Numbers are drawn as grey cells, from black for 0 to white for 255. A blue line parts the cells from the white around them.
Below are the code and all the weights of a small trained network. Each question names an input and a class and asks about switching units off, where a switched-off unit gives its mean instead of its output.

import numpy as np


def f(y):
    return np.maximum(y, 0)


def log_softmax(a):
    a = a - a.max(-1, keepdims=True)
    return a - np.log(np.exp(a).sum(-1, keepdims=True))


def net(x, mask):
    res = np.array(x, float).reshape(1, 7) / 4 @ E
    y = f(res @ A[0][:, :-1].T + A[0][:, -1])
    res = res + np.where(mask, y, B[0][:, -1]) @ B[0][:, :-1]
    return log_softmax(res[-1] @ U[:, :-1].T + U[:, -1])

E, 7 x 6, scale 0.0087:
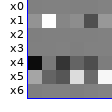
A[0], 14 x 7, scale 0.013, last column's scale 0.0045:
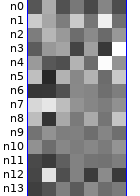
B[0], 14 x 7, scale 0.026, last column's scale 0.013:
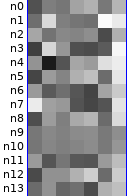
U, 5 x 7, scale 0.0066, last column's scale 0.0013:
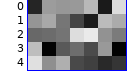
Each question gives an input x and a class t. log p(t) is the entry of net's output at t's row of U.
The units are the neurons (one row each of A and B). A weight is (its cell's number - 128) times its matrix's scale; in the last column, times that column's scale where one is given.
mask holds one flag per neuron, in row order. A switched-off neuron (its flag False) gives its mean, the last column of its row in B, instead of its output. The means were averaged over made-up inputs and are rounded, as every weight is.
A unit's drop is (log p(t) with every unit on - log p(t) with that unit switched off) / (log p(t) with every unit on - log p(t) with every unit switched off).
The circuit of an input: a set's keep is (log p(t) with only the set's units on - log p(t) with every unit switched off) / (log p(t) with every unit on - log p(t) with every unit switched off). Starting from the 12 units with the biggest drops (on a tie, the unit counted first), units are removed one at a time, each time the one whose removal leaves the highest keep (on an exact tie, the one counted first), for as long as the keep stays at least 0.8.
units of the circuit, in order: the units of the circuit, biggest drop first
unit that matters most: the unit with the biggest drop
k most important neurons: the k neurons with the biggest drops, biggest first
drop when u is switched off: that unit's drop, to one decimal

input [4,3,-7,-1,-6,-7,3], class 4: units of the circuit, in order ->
n7
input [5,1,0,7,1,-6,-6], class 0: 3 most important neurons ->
n7; n1; n6
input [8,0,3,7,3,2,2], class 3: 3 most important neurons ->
n5; n8; n3
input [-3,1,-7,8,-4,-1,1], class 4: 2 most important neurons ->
n7; n12
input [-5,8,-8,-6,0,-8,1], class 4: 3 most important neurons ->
n7; n5; n8
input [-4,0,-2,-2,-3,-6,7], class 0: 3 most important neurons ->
n6; n11; n3
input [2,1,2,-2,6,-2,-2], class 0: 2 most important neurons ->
n12; n1
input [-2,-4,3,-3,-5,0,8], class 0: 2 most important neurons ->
n4; n1
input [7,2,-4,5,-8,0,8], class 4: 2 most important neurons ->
n7; n4
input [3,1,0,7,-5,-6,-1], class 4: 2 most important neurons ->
n7; n12
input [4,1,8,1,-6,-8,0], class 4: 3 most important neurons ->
n7; n12; n0
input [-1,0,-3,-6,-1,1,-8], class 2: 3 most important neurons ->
n3; n7; n6
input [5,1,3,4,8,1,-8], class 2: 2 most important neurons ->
n12; n0
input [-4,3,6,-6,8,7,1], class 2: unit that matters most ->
n12
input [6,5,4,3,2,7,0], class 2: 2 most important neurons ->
n4; n12
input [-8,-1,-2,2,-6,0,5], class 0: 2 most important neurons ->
n4; n5
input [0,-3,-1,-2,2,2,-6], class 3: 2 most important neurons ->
n3; n1
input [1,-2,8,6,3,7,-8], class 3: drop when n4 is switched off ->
0.5
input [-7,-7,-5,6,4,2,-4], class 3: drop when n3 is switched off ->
0.1
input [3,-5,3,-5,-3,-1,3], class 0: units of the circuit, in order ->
n4
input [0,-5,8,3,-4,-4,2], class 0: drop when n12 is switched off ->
0.0
